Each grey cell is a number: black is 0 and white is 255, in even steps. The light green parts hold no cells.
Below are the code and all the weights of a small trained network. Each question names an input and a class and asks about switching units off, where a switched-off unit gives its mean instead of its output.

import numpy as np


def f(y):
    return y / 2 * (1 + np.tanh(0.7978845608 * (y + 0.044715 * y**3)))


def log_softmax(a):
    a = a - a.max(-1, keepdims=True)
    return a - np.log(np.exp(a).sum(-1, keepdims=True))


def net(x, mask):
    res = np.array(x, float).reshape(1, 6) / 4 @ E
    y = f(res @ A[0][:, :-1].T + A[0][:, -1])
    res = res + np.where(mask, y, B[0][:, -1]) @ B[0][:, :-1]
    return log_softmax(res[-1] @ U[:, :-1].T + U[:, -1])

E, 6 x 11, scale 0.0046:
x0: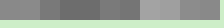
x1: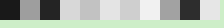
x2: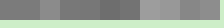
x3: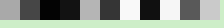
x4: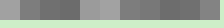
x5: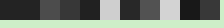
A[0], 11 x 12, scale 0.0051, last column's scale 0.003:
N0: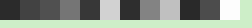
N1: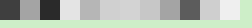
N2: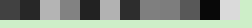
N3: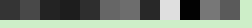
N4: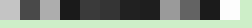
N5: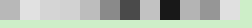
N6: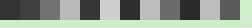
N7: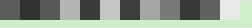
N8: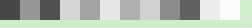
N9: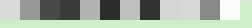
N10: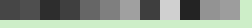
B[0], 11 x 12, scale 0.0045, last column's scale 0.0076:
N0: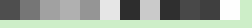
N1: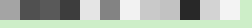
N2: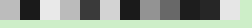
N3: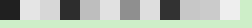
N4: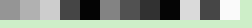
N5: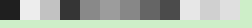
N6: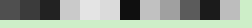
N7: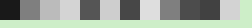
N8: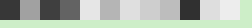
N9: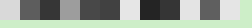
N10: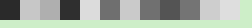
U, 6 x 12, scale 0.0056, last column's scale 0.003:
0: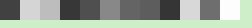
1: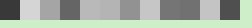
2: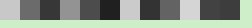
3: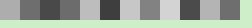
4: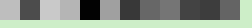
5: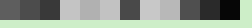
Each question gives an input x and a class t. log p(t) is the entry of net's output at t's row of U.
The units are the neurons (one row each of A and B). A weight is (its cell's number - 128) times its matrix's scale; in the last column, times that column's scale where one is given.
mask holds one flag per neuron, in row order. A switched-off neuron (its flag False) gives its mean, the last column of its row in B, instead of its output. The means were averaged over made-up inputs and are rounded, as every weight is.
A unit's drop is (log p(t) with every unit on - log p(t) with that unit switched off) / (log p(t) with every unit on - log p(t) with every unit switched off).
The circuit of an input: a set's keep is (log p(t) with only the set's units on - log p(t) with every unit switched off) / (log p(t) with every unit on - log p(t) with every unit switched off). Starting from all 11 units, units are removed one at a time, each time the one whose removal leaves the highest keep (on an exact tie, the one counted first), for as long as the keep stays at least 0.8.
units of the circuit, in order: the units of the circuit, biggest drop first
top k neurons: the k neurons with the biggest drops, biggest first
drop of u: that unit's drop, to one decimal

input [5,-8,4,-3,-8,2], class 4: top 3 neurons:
(N2, N3, N10)
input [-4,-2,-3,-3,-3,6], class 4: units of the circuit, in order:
(N2)
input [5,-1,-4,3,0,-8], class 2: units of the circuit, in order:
(N9, N3)
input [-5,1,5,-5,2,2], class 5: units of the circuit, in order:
(N4, N6, N3)
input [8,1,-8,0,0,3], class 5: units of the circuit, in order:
(N5, N4)
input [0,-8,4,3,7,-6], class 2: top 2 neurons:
(N9, N3)
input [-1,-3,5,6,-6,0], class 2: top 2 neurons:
(N9, N5)
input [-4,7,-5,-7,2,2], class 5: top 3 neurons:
(N6, N3, N10)
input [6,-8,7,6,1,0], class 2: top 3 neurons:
(N9, N5, N0)
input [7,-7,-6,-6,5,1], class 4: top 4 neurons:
(N2, N3, N10, N8)
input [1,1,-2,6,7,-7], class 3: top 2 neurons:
(N4, N1)
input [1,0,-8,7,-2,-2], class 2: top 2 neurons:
(N9, N8)
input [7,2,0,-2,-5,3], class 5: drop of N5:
0.1
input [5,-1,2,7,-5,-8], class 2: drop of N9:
0.3
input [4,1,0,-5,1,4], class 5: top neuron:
(N6)
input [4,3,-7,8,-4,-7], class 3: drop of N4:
0.2
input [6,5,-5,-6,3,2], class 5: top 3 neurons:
(N6, N3, N10)
